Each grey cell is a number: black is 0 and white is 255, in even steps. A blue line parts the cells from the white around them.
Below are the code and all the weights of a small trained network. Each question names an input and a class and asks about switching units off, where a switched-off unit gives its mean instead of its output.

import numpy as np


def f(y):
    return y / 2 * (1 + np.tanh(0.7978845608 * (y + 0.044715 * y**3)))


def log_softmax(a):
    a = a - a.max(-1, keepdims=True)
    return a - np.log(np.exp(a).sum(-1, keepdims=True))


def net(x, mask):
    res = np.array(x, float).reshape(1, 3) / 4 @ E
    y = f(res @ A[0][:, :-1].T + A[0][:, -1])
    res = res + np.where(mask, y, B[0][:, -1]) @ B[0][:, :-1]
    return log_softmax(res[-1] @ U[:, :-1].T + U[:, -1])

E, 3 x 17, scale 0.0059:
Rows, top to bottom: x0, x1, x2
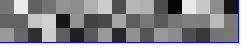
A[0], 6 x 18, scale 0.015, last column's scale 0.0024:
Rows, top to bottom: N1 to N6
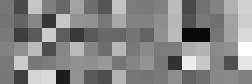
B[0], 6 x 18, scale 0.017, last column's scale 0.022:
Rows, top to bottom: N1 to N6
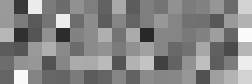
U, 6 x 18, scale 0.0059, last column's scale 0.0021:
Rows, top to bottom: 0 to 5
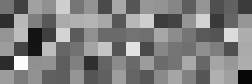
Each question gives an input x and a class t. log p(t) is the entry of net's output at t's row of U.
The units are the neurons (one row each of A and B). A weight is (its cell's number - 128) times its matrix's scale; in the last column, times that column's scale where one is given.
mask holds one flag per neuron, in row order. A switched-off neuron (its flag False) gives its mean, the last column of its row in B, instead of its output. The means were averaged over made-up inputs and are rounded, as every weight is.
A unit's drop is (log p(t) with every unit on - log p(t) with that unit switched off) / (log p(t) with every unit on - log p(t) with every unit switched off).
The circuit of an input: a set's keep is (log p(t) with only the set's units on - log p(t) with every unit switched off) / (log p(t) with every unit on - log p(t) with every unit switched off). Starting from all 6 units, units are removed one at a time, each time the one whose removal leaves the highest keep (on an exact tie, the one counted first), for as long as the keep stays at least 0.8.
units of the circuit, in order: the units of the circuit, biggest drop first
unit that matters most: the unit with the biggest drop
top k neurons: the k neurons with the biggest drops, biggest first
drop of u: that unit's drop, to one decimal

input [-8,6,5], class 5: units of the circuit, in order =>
[N6; N1; N3]
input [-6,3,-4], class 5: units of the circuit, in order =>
[N6; N1]
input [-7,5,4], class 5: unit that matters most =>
N6
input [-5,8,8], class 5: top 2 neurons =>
[N6; N3]
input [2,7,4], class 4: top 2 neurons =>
[N6; N1]
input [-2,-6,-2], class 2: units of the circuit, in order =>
[N1; N2]
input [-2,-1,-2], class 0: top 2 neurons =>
[N5; N3]
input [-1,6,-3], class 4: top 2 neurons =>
[N6; N3]
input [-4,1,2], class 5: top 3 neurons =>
[N6; N5; N1]
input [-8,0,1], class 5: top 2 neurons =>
[N1; N6]
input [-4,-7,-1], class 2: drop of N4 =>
0.1
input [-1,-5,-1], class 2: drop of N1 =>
0.4
